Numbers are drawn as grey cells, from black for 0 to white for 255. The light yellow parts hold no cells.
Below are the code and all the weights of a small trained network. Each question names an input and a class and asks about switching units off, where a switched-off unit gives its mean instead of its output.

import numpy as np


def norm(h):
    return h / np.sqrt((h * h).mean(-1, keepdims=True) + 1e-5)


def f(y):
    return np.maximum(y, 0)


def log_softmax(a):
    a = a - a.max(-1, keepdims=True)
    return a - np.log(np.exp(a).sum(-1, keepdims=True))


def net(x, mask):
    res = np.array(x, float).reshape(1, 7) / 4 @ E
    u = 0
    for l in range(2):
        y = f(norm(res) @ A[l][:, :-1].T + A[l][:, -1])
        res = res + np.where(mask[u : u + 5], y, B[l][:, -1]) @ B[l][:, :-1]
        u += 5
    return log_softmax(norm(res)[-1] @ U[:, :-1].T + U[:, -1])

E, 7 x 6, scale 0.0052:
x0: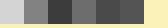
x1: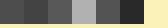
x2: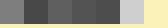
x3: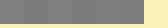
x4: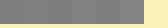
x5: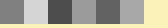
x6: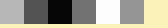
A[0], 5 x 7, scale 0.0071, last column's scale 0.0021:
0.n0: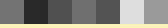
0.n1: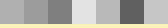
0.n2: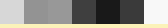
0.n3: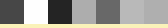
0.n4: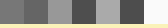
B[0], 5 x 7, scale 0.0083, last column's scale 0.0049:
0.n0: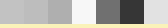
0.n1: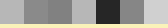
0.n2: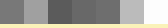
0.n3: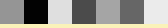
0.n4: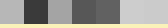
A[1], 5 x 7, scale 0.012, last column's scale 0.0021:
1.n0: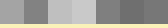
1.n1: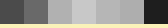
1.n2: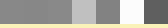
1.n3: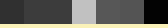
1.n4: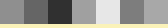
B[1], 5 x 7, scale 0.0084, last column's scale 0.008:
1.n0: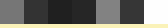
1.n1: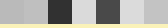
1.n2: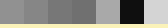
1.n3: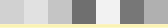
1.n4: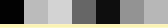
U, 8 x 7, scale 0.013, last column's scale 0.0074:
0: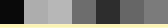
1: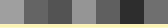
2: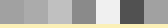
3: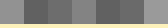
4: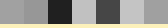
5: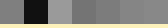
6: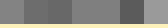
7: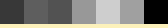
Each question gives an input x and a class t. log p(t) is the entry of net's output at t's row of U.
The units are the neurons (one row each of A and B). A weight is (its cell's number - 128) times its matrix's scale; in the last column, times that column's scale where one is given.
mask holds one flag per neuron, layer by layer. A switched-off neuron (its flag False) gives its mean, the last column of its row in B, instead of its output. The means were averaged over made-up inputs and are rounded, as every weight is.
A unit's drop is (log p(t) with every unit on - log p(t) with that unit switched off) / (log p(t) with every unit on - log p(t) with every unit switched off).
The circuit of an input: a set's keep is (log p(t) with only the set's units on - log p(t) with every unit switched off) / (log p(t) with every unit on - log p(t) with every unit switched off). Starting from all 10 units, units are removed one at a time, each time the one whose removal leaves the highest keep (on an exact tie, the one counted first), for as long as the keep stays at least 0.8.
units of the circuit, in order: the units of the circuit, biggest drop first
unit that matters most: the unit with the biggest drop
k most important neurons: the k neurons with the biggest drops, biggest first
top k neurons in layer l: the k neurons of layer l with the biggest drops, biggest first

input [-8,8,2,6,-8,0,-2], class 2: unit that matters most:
1.n3
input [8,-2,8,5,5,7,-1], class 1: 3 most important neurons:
(0.n0, 1.n1, 0.n3)
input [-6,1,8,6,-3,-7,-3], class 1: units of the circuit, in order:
(0.n0, 0.n3, 1.n0)
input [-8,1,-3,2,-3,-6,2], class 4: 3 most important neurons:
(1.n1, 0.n3, 0.n0)
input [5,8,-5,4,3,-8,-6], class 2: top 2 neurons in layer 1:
(1.n3, 1.n4)
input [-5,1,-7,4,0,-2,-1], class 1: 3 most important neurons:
(0.n1, 1.n0, 0.n3)
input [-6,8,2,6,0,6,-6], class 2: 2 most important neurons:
(1.n3, 1.n4)
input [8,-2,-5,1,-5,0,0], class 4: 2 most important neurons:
(0.n2, 1.n0)
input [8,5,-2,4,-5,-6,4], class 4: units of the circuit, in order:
(0.n3, 1.n2)
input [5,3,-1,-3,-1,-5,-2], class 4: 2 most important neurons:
(0.n2, 0.n3)
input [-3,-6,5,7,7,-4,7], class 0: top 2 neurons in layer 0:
(0.n3, 0.n1)
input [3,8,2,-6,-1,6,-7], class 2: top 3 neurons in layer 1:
(1.n3, 1.n4, 1.n0)
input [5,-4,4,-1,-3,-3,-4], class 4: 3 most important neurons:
(0.n2, 1.n0, 0.n3)
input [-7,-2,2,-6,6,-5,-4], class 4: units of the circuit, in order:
(1.n1)
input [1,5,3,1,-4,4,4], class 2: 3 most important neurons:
(1.n3, 0.n4, 1.n1)
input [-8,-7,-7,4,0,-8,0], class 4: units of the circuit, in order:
(1.n1, 0.n3)
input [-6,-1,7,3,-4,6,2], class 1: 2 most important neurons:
(0.n0, 1.n0)
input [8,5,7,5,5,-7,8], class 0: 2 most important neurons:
(1.n4, 0.n1)
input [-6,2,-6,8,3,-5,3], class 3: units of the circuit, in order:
(0.n4, 1.n1)
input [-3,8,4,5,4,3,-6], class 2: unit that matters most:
1.n3
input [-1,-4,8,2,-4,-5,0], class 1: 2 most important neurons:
(0.n0, 0.n3)
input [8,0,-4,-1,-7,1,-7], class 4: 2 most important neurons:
(0.n2, 1.n4)
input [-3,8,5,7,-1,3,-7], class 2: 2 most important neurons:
(1.n3, 1.n4)
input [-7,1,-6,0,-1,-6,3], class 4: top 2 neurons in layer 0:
(0.n3, 0.n0)
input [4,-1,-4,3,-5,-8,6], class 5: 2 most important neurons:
(0.n4, 1.n1)
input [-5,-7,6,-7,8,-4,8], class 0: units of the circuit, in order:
(1.n4, 0.n3)
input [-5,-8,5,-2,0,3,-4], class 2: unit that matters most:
1.n2
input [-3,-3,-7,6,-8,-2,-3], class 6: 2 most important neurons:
(1.n0, 0.n3)
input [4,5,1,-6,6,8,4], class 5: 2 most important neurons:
(0.n3, 1.n1)
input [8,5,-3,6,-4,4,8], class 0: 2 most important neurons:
(1.n4, 1.n1)
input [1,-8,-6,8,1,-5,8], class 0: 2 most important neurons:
(1.n4, 0.n3)
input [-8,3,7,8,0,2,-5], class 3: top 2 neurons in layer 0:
(0.n0, 0.n2)
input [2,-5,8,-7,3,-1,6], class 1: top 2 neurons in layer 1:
(1.n2, 1.n3)
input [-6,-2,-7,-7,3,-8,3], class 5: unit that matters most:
0.n4
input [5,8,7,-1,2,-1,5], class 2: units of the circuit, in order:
(1.n3, 1.n0)
